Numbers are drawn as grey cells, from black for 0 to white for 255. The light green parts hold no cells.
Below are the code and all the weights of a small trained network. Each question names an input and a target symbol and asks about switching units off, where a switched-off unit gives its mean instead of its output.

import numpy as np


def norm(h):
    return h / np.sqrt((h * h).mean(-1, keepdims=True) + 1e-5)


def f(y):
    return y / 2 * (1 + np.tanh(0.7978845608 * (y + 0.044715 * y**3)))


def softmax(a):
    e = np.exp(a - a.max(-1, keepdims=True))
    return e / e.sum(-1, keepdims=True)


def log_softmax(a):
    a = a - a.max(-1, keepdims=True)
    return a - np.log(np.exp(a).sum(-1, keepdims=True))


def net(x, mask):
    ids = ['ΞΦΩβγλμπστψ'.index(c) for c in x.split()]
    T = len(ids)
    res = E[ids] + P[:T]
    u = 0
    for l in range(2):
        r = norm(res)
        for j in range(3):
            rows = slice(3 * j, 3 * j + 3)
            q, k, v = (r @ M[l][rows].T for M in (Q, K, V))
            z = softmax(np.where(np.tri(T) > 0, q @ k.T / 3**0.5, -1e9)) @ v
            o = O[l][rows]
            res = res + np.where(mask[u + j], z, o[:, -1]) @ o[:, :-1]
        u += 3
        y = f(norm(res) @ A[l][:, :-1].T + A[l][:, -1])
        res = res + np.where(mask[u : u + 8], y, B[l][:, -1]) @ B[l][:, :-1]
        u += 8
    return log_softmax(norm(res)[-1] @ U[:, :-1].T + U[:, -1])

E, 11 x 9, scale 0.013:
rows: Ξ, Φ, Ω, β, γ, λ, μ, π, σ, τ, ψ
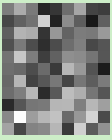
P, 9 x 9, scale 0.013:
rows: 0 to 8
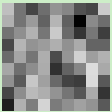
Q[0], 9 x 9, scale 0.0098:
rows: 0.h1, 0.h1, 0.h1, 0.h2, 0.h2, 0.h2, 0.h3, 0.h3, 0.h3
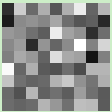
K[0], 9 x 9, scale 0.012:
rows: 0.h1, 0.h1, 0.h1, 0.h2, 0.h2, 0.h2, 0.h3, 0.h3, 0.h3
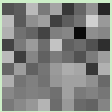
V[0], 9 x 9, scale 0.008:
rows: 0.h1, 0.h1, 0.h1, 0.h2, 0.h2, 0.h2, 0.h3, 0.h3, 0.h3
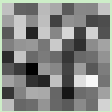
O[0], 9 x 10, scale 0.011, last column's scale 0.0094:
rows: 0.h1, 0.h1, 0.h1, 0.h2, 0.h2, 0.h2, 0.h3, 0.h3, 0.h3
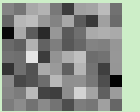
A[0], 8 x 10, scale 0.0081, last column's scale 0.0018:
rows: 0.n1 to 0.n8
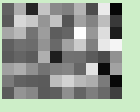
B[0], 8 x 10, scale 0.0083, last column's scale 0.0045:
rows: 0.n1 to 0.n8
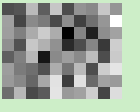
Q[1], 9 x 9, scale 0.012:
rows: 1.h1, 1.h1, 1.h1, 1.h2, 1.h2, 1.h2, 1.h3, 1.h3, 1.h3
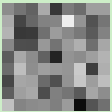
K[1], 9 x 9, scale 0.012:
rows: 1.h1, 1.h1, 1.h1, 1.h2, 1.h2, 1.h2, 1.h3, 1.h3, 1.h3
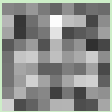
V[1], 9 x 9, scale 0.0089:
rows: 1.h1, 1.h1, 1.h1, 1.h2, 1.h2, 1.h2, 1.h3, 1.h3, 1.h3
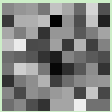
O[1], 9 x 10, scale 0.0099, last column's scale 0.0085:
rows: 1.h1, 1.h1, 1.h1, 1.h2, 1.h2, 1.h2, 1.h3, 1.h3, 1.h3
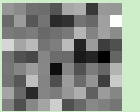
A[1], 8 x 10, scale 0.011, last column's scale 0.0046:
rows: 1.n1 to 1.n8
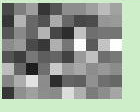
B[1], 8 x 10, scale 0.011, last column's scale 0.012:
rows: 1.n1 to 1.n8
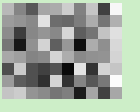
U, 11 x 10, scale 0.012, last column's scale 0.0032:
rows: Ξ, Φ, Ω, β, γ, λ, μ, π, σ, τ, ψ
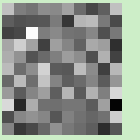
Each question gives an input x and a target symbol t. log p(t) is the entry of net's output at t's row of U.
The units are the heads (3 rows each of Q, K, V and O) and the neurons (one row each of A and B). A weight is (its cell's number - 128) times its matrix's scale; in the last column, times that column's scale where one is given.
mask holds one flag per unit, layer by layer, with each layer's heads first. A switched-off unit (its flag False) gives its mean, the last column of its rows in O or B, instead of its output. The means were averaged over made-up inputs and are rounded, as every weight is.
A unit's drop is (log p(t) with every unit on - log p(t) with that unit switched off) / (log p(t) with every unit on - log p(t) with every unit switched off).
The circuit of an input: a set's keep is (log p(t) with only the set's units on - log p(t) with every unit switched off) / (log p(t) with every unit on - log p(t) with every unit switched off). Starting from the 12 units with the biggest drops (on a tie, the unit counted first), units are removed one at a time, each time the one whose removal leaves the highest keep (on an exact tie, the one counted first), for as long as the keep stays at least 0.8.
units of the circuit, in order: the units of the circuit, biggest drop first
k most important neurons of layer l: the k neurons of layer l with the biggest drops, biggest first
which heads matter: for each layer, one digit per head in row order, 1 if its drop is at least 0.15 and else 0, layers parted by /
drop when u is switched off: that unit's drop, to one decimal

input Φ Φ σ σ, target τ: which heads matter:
001 / 111
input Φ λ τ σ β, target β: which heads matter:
000 / 000
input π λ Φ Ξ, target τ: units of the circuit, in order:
1.h2, 0.h3
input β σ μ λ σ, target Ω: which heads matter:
011 / 000
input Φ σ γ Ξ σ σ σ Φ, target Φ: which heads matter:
101 / 100
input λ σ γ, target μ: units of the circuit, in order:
0.h2
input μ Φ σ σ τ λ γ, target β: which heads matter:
100 / 000
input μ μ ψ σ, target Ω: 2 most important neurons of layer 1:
1.n1, 1.n7
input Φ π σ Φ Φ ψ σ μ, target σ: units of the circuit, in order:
0.h1, 1.n3
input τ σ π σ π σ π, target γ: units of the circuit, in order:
0.h3, 0.h2, 1.h3
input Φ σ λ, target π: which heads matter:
100 / 010
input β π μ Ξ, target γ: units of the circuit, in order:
0.h1, 1.h3
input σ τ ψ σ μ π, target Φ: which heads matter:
101 / 001
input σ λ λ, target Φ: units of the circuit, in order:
0.h1
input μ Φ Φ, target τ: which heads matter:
101 / 110
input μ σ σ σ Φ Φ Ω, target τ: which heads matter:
110 / 110
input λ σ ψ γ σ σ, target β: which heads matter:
111 / 110
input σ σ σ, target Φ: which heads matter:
101 / 000
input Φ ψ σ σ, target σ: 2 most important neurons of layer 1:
1.n3, 1.n7
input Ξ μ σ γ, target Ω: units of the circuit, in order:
0.h2
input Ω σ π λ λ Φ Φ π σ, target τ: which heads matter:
101 / 110
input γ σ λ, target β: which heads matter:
001 / 110
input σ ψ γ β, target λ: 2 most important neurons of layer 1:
1.n7, 1.n3
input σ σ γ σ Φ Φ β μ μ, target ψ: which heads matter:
000 / 010
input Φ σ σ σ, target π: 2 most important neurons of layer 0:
0.n1, 0.n3
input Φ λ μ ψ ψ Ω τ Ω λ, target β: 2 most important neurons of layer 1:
1.n4, 1.n7
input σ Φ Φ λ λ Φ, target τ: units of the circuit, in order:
0.h1
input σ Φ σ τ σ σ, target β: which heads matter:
100 / 000
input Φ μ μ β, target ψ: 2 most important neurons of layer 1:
1.n7, 1.n1
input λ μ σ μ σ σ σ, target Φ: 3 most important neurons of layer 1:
1.n6, 1.n3, 1.n1
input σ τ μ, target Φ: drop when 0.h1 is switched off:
0.2
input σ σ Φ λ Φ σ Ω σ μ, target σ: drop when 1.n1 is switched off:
0.0
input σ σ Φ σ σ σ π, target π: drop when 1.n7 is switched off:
0.1
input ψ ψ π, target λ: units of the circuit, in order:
0.h1
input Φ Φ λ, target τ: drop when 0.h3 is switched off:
0.1
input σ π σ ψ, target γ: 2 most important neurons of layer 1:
1.n6, 1.n7
